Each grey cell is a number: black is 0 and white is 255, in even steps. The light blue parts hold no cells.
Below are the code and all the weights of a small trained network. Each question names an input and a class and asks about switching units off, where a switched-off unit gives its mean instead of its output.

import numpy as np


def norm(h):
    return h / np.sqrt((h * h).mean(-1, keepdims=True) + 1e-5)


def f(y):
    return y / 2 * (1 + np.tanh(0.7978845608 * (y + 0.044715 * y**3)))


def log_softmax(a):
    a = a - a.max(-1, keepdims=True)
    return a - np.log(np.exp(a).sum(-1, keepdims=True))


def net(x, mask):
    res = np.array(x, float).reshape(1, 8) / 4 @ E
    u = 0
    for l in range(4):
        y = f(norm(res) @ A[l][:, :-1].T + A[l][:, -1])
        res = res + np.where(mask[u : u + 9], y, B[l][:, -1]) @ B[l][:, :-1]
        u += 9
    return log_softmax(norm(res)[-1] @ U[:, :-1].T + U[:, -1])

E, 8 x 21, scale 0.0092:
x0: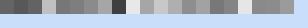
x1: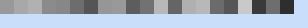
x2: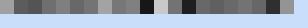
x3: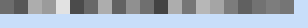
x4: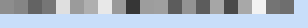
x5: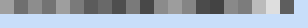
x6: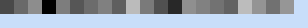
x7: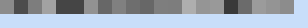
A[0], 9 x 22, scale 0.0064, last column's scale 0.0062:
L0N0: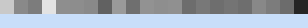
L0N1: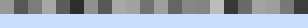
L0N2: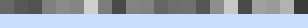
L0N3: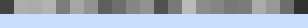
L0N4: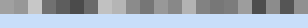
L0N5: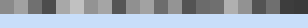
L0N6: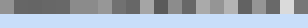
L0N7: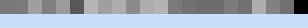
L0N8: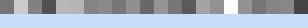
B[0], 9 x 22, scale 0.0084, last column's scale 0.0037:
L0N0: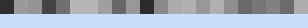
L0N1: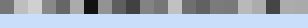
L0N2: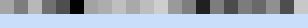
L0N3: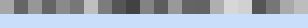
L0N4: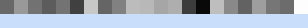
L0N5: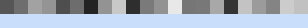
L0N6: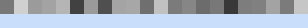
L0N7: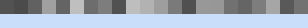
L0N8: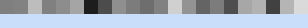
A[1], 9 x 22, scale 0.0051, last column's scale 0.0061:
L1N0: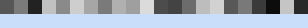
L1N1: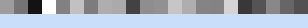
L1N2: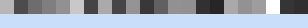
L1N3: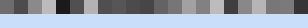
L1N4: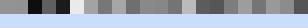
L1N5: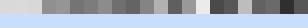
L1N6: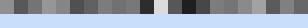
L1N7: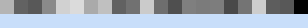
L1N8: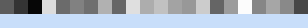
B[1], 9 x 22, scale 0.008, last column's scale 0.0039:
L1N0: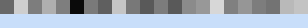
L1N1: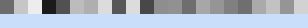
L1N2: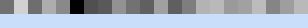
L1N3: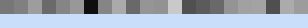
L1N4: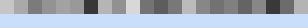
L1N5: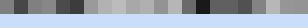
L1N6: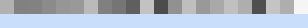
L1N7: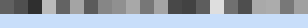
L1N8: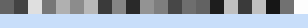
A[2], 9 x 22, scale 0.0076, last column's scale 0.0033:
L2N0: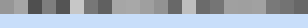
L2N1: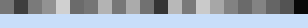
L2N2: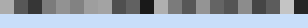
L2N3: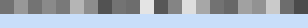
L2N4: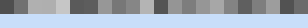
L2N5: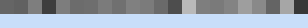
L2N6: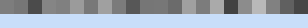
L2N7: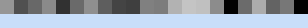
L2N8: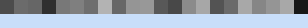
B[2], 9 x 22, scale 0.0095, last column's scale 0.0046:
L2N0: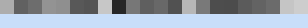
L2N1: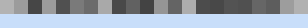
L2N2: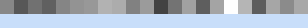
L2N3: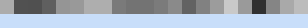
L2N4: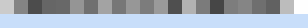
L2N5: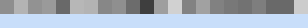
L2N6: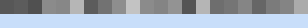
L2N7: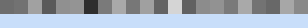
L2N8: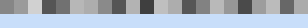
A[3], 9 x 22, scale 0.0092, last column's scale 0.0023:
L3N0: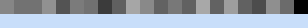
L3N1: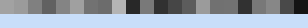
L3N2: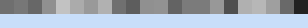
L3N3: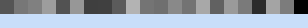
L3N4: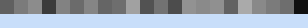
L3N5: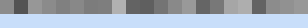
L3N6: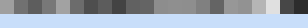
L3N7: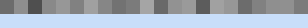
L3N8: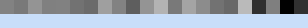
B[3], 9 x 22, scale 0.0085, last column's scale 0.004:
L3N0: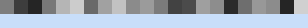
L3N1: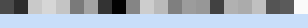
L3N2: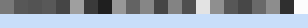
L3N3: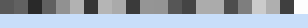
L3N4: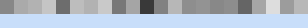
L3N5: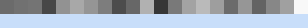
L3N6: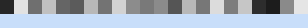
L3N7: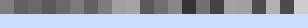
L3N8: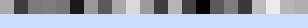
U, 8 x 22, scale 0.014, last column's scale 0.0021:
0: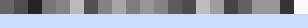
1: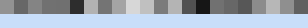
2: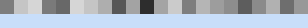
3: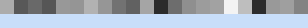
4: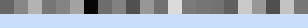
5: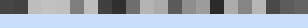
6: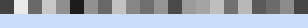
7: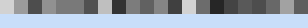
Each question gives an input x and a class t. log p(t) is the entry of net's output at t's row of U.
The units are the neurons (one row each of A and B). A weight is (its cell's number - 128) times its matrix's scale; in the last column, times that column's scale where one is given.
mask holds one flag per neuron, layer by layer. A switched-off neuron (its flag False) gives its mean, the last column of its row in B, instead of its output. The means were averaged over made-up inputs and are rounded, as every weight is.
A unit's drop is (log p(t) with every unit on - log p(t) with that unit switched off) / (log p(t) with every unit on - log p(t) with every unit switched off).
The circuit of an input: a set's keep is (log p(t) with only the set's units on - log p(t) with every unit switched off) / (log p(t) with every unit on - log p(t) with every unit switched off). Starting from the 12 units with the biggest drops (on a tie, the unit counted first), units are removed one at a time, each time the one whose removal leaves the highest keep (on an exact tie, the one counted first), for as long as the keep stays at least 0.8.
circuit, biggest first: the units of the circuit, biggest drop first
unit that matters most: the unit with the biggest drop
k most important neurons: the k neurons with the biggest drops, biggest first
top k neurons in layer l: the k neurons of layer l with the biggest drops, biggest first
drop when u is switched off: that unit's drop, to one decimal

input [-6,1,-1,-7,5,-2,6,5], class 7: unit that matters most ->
L2N0
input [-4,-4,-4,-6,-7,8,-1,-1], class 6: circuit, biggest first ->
[L3N6 L1N2]
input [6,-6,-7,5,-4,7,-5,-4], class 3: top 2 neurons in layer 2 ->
[L2N4 L2N3]
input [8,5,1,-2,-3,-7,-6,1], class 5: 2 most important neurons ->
[L1N8 L3N6]
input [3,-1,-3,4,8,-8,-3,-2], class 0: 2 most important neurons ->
[L1N7 L3N2]
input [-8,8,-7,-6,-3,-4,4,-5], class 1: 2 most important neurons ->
[L3N8 L1N8]
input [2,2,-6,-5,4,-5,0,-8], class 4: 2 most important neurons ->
[L0N8 L0N5]
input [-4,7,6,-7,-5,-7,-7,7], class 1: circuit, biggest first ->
[L3N8 L1N5]
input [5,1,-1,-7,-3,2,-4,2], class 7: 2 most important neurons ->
[L1N4 L2N0]
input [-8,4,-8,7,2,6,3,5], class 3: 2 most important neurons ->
[L2N3 L1N8]
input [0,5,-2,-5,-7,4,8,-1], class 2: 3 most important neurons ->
[L3N4 L2N8 L2N5]
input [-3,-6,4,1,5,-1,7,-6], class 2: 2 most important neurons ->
[L0N4 L2N8]
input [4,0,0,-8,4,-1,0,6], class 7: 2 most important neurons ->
[L2N0 L1N4]
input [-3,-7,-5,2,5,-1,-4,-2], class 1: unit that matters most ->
L0N2
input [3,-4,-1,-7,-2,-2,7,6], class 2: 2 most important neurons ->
[L2N8 L2N5]
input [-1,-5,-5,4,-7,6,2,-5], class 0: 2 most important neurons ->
[L3N3 L3N0]
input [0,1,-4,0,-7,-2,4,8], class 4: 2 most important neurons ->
[L0N1 L2N7]
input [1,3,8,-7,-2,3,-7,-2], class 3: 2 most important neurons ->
[L2N2 L1N6]
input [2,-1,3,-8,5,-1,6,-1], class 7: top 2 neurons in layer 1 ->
[L1N4 L1N1]
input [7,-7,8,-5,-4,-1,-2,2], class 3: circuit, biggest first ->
[L2N2]
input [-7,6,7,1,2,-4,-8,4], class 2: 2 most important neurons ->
[L1N1 L0N0]
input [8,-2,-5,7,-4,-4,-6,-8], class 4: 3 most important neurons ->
[L0N8 L0N5 L3N1]
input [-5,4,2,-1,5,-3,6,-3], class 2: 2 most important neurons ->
[L2N8 L3N4]
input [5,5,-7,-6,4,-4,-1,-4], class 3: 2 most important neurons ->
[L2N3 L0N3]
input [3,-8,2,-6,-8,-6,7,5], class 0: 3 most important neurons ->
[L3N3 L3N0 L0N4]
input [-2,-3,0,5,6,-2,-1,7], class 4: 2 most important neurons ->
[L0N1 L2N7]
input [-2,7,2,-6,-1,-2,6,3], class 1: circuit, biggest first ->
[L3N8]
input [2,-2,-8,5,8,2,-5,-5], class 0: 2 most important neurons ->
[L3N2 L1N7]
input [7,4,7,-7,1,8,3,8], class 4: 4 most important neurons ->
[L0N1 L2N7 L1N3 L1N8]
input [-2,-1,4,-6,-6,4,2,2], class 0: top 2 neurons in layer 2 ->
[L2N4 L2N1]
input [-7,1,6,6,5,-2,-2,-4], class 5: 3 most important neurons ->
[L3N1 L2N3 L0N3]
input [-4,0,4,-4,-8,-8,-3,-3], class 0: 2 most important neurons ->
[L3N0 L3N3]
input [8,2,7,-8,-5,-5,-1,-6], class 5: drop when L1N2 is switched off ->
-0.1
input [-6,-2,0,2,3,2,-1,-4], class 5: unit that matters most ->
L3N1
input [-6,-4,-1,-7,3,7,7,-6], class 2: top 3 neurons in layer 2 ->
[L2N8 L2N5 L2N4]
